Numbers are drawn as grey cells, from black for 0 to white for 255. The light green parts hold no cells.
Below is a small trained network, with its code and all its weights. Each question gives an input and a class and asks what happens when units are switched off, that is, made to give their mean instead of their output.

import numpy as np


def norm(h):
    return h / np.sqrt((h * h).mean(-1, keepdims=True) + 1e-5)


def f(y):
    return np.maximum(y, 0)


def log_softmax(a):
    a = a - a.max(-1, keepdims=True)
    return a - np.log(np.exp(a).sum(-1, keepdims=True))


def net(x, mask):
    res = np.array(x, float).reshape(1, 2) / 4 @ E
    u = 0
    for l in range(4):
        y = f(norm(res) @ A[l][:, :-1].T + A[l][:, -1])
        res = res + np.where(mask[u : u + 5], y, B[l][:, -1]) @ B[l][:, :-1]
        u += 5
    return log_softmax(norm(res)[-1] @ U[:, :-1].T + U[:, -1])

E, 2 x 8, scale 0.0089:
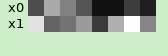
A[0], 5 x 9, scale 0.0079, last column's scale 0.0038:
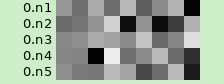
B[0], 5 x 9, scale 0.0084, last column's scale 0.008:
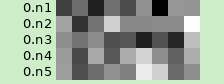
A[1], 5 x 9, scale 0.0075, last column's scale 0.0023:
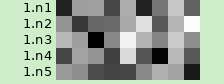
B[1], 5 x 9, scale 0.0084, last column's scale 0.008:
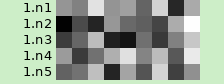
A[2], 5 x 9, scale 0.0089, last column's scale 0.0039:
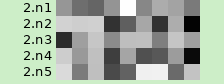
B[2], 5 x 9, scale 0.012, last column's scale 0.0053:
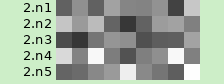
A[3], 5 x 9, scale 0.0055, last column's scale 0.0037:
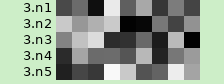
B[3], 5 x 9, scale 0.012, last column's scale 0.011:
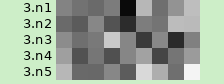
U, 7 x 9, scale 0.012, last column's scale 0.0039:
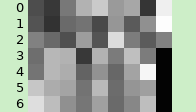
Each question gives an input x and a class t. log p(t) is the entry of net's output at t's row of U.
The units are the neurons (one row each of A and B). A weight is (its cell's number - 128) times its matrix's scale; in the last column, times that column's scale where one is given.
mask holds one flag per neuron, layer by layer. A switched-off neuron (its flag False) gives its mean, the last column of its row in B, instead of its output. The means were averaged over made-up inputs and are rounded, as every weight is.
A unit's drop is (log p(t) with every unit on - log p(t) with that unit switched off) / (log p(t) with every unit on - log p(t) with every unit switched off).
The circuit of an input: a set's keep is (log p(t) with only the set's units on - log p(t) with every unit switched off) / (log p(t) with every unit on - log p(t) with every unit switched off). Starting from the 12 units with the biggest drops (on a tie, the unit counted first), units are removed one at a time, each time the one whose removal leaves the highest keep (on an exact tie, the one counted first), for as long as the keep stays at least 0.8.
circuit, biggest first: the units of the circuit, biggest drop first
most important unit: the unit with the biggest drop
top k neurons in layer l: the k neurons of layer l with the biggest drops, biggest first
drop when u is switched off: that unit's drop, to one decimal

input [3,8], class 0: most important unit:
2.n5
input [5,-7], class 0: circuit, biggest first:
[1.n4; 1.n1]
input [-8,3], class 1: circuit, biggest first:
[1.n3; 1.n2]
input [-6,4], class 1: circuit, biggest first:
[1.n2; 1.n3]
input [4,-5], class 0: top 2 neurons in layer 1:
[1.n4; 1.n2]
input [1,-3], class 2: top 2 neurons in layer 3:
[3.n1; 3.n5]
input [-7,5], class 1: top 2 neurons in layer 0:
[0.n2; 0.n5]
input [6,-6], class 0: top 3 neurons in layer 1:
[1.n4; 1.n1; 1.n2]
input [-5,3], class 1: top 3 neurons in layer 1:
[1.n2; 1.n3; 1.n4]
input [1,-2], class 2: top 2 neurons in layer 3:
[3.n5; 3.n2]
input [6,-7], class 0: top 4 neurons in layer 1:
[1.n4; 1.n1; 1.n2; 1.n3]
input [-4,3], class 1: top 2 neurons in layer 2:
[2.n5; 2.n1]
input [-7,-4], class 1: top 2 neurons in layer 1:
[1.n3; 1.n2]
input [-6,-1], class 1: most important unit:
1.n3
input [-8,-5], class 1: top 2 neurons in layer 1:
[1.n3; 1.n2]
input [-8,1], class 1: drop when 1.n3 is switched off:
0.3
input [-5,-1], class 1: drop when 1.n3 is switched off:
0.3
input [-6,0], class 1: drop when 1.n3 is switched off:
0.2
